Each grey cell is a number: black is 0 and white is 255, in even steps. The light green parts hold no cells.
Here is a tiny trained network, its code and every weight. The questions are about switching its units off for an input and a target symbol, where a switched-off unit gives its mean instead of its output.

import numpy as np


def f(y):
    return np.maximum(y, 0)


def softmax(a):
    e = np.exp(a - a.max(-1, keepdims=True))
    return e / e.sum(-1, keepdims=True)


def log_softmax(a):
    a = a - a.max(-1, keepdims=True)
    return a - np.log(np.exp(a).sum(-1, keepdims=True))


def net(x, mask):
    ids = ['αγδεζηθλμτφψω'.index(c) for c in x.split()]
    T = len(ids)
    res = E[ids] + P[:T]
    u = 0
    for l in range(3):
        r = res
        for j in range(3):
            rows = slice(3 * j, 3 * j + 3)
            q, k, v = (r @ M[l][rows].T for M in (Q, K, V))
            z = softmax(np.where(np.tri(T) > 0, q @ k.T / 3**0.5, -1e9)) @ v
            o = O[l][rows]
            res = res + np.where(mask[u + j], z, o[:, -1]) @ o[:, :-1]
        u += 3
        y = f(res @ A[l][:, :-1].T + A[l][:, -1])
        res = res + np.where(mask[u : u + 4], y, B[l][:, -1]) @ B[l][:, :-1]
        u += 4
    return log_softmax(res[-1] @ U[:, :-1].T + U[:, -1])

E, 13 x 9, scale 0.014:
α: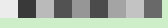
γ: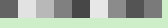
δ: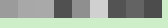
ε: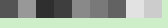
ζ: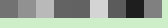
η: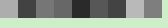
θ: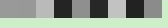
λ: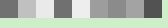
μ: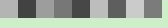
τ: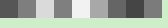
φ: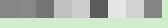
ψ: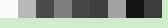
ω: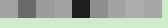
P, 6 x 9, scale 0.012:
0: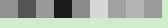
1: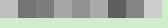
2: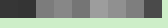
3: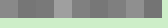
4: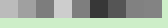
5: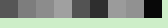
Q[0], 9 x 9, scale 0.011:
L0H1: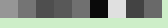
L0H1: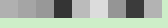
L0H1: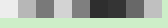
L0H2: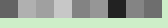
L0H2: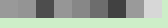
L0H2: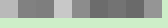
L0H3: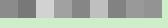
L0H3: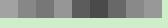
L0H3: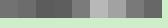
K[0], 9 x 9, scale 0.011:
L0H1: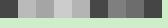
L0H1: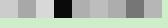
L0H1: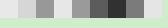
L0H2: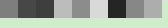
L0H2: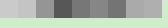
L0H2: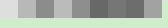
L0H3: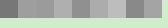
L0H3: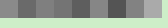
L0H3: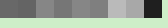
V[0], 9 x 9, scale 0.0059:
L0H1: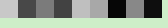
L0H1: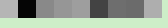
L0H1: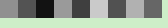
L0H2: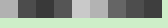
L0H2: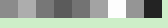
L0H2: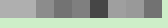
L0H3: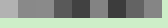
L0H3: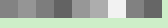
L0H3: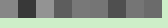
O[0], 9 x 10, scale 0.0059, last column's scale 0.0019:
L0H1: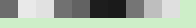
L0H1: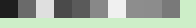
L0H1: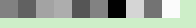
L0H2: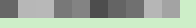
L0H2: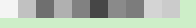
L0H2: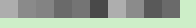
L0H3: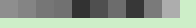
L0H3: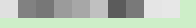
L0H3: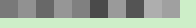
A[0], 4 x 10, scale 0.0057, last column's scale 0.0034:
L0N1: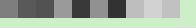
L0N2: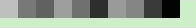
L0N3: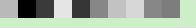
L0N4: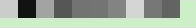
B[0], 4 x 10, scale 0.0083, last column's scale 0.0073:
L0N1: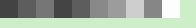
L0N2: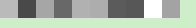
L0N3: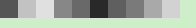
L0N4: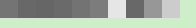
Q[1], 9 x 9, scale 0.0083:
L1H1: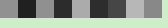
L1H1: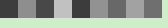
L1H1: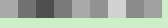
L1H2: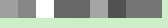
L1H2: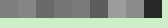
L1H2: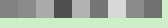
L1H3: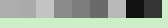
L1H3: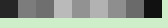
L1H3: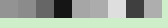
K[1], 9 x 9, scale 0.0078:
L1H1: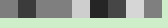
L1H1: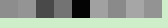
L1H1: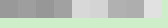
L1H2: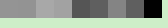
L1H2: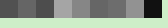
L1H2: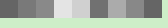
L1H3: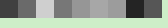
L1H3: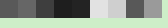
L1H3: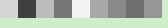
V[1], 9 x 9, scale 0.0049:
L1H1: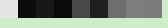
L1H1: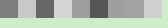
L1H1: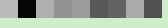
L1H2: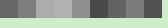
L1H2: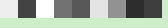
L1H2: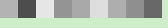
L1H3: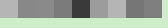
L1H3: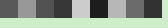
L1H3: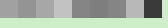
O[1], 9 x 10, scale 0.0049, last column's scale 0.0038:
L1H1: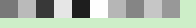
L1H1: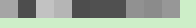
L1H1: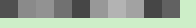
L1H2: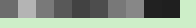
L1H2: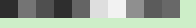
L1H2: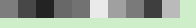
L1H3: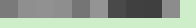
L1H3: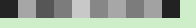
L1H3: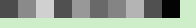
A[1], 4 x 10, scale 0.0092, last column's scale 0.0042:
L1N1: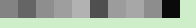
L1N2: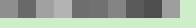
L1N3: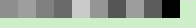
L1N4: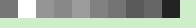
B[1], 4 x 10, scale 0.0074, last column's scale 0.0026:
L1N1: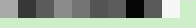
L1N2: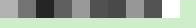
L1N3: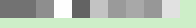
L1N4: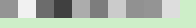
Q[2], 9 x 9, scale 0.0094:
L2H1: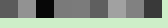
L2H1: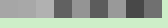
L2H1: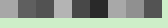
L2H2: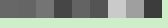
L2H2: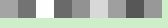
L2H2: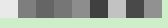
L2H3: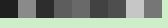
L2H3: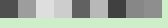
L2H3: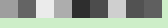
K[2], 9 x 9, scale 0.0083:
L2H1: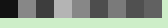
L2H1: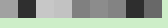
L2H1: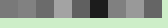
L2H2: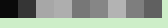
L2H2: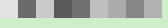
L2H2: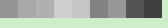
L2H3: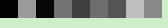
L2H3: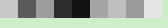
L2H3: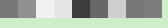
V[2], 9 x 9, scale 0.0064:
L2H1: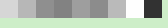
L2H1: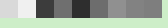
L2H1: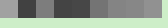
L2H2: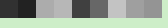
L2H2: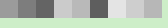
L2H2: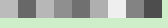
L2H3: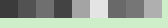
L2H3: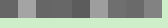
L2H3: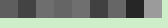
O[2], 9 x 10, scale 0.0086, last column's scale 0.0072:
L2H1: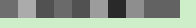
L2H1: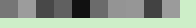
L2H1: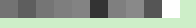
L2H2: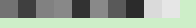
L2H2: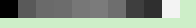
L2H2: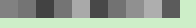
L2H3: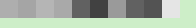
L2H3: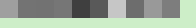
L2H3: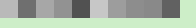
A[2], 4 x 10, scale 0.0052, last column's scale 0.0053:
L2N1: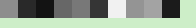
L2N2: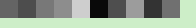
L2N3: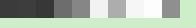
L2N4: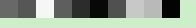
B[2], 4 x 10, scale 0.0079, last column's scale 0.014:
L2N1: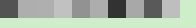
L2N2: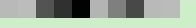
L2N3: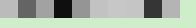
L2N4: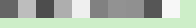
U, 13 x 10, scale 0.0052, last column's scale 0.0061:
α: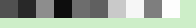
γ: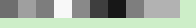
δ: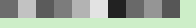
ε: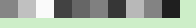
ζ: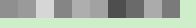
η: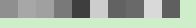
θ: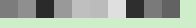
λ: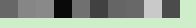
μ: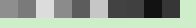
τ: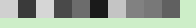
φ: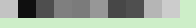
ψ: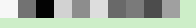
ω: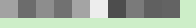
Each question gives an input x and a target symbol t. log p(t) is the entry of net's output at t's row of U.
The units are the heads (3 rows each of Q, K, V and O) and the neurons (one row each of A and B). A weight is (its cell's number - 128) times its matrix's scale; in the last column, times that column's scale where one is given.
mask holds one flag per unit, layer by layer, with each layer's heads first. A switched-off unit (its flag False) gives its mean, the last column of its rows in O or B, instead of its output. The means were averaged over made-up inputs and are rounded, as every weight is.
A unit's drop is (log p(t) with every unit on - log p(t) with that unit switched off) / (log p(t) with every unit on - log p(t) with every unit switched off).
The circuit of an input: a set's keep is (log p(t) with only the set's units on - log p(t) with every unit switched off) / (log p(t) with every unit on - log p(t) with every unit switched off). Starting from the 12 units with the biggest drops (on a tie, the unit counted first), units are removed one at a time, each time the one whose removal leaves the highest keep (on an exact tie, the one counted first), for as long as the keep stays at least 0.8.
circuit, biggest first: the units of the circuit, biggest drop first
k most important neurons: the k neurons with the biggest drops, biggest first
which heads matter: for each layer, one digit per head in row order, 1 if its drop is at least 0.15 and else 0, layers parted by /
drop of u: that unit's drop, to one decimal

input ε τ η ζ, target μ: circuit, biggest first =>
[L2H2, L1H2, L2H3, L0H2]
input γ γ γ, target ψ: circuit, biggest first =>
[L0H1, L2H2]
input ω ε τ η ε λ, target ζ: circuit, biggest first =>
[L2H1, L1N4, L0H1]
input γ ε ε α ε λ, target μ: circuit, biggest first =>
[L2H2, L1H2, L0N1, L0H1]
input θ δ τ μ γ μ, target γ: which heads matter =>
100 / 010 / 010
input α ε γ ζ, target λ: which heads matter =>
100 / 100 / 010
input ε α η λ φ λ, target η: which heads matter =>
101 / 110 / 110
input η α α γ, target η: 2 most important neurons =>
[L0N4, L1N4]
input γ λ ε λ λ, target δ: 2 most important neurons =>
[L0N1, L1N4]
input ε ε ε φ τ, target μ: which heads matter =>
010 / 010 / 010
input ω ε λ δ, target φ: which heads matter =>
000 / 000 / 010
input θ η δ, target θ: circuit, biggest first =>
[L0H1, L1H3]
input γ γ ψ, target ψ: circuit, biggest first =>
[L2H2, L0N1, L1N2]
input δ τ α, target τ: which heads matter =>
010 / 100 / 010
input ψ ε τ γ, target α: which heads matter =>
010 / 000 / 000
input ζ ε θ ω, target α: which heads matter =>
000 / 000 / 001
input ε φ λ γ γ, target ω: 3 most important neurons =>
[L0N3, L1N1, L0N1]
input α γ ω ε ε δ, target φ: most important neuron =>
[L0N1]
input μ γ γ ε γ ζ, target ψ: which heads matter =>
100 / 000 / 010
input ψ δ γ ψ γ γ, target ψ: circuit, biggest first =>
[L0H1, L2H2]
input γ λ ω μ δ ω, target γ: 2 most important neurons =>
[L0N3, L1N2]
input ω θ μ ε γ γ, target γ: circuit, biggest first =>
[L2H2, L0H1, L2N3]
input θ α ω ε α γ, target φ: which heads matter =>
100 / 000 / 010
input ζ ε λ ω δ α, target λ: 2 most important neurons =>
[L2N2, L1N3]
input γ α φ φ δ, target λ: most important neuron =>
[L0N4]
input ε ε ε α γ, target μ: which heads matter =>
110 / 010 / 010
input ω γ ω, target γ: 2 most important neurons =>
[L0N3, L2N4]
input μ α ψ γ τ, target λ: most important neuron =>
[L2N2]
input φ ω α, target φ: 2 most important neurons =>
[L1N1, L0N4]
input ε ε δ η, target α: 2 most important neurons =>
[L2N3, L0N1]
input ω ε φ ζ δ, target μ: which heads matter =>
110 / 010 / 010
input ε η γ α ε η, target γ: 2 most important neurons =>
[L0N1, L2N4]
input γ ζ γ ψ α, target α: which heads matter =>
000 / 100 / 001
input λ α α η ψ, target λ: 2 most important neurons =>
[L0N2, L2N2]
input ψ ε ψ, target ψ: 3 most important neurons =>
[L0N1, L0N3, L2N1]
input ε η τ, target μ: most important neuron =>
[L2N4]
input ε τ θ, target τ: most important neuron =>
[L2N4]
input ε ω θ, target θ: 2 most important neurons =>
[L0N1, L0N3]
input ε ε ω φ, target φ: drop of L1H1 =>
0.2
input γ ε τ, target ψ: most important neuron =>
[L0N3]
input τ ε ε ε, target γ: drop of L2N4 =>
0.2
